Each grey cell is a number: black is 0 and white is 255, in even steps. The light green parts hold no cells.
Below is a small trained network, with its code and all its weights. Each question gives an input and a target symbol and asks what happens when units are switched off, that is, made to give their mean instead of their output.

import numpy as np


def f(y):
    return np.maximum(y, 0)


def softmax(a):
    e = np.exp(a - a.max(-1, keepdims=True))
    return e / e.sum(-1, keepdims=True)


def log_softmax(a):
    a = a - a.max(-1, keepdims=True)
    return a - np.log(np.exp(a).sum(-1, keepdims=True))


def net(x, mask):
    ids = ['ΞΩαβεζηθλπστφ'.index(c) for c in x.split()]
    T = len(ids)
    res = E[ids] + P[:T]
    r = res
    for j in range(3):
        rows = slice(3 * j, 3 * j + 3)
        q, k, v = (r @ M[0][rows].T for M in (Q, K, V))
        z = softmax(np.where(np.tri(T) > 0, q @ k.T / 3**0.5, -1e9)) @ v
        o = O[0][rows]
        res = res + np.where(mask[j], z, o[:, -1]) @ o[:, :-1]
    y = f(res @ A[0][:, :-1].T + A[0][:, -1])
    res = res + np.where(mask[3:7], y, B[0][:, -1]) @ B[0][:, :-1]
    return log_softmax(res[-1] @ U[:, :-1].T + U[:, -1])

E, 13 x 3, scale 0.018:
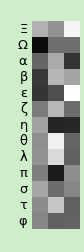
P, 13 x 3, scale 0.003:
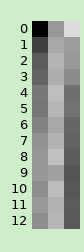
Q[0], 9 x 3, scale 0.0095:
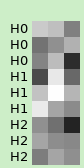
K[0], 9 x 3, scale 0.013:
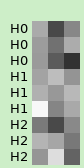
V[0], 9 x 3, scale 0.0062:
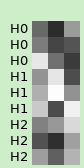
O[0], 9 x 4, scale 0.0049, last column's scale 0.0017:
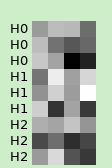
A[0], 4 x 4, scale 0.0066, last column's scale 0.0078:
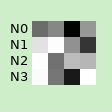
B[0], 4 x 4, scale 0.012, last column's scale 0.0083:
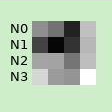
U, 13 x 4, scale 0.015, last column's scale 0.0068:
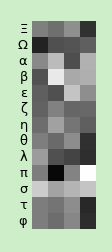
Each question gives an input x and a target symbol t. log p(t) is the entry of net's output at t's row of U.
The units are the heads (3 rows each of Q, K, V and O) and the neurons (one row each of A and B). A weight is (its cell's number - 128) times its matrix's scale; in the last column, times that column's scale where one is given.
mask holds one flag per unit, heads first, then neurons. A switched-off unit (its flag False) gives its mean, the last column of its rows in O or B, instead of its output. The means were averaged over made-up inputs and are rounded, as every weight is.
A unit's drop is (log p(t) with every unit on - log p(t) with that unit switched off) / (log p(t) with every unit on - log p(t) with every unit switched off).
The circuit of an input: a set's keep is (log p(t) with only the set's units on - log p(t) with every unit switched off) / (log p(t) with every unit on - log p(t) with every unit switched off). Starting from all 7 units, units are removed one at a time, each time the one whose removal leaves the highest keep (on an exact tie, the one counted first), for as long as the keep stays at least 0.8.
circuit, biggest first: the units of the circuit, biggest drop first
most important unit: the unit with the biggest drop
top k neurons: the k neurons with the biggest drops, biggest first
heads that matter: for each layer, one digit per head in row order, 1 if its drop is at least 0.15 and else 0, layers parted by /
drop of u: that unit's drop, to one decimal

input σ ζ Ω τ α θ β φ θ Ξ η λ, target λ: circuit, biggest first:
(N1, H0)
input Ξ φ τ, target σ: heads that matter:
010
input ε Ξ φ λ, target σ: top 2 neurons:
(N3, N0)
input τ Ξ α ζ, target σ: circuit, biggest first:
(H1, N0)
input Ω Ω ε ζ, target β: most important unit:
H0
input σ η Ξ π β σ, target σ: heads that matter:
000
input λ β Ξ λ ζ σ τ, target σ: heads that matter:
011
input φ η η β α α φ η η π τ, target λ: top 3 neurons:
(N1, N0, N2)
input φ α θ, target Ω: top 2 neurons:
(N1, N3)
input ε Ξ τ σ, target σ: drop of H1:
0.2
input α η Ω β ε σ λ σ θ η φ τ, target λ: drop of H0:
0.6
